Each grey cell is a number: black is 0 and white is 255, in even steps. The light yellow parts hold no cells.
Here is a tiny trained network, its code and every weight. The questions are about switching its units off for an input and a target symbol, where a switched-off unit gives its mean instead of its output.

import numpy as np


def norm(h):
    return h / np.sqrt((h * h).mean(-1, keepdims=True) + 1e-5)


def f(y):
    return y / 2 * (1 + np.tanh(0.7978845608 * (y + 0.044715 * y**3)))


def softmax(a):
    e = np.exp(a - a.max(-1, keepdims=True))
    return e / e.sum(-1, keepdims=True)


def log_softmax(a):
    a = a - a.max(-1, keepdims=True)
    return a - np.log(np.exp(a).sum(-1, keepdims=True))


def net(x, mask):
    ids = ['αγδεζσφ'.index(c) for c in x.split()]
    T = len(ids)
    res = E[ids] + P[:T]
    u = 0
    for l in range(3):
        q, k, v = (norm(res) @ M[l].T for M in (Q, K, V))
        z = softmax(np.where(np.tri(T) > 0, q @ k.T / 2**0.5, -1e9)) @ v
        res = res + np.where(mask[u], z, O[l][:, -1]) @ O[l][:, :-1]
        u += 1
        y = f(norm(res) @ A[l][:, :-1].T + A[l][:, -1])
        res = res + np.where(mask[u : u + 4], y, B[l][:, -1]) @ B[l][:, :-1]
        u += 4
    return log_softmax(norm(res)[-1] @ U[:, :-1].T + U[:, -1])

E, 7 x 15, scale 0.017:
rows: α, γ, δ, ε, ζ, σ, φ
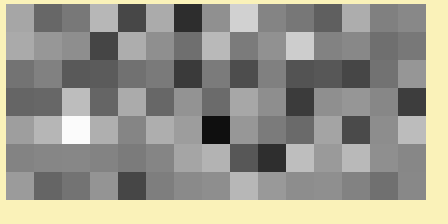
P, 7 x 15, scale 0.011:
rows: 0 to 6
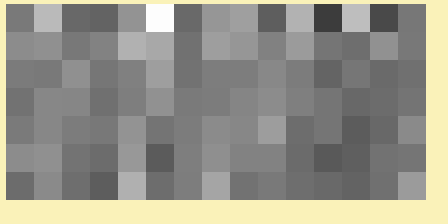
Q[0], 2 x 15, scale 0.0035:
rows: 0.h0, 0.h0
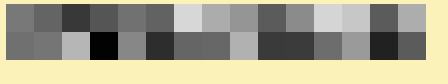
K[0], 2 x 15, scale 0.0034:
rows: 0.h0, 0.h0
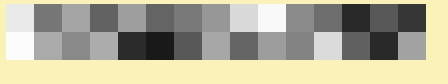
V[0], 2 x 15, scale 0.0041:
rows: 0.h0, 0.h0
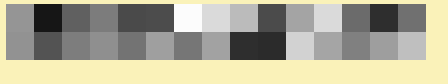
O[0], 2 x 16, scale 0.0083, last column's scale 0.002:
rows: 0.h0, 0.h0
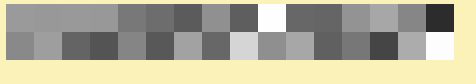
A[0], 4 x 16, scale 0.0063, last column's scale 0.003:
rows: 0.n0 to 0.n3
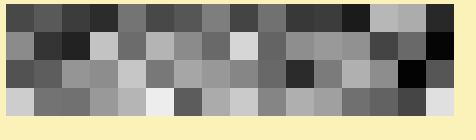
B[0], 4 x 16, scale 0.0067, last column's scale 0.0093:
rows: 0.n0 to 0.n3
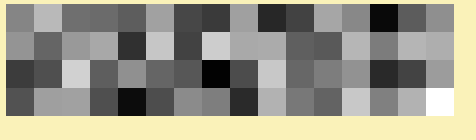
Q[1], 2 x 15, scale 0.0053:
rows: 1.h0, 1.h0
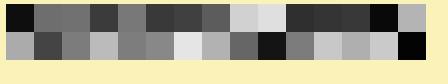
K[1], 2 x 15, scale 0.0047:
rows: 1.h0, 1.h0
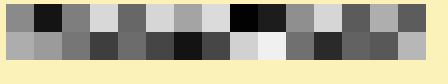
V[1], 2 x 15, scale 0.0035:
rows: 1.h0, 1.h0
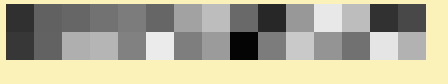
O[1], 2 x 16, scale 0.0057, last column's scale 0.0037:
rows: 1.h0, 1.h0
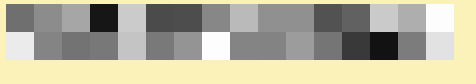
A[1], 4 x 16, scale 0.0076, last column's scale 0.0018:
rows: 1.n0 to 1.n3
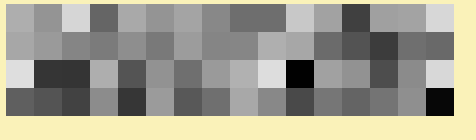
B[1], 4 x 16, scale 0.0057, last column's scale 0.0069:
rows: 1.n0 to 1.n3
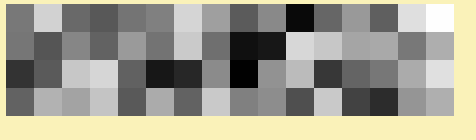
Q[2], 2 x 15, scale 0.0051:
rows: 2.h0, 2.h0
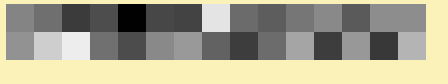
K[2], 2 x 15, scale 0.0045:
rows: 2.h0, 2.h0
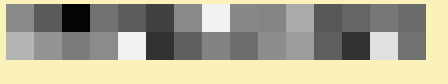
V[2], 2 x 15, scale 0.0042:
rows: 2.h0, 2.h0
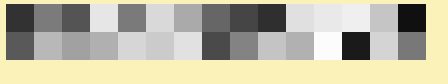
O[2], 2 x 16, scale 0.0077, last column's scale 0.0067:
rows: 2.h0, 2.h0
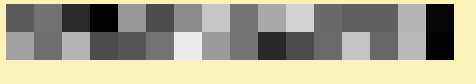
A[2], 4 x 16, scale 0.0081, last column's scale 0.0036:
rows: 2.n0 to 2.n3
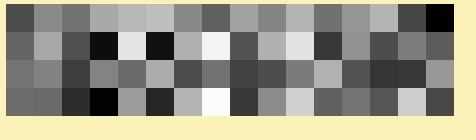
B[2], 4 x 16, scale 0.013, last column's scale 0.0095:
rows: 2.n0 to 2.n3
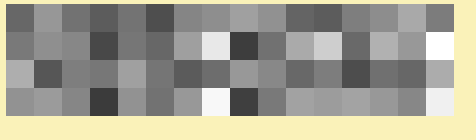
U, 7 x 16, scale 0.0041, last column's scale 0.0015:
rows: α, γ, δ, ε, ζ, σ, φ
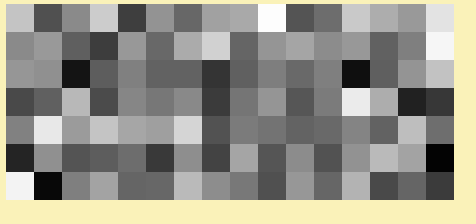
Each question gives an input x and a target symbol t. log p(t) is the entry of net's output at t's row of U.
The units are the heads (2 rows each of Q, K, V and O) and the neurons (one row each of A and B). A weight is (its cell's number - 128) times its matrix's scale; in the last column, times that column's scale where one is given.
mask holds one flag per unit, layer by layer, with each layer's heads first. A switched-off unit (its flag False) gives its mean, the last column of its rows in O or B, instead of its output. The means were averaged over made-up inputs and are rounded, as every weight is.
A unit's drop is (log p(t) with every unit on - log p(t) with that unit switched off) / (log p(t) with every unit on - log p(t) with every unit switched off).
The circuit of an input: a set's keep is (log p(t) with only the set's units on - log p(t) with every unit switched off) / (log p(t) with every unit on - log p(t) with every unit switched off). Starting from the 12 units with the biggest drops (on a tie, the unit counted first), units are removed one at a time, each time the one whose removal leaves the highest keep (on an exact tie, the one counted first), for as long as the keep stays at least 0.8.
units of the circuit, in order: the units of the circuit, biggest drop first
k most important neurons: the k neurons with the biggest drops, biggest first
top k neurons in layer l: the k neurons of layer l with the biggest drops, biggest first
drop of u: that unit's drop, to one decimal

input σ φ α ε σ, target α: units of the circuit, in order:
(0.h0 2.n1 2.n3)
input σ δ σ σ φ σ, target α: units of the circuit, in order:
(0.h0 1.h0 2.n1)
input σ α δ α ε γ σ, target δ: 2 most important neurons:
(0.n3 2.n2)
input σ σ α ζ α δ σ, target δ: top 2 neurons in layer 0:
(0.n0 0.n3)
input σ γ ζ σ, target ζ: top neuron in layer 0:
(0.n1)
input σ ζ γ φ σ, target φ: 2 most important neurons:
(0.n3 2.n1)
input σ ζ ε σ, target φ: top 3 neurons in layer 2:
(2.n2 2.n1 2.n3)
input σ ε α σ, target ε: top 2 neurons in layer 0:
(0.n1 0.n0)
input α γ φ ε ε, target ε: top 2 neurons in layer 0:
(0.n2 0.n1)
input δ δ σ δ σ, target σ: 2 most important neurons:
(0.n0 1.n1)
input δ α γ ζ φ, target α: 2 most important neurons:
(0.n1 2.n1)
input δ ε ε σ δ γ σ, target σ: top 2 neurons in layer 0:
(0.n0 0.n3)
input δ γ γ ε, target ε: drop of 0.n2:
0.2
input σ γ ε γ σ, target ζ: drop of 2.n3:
0.5
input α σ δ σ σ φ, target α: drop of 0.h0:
-0.1
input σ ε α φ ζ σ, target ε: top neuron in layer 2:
(2.n1)
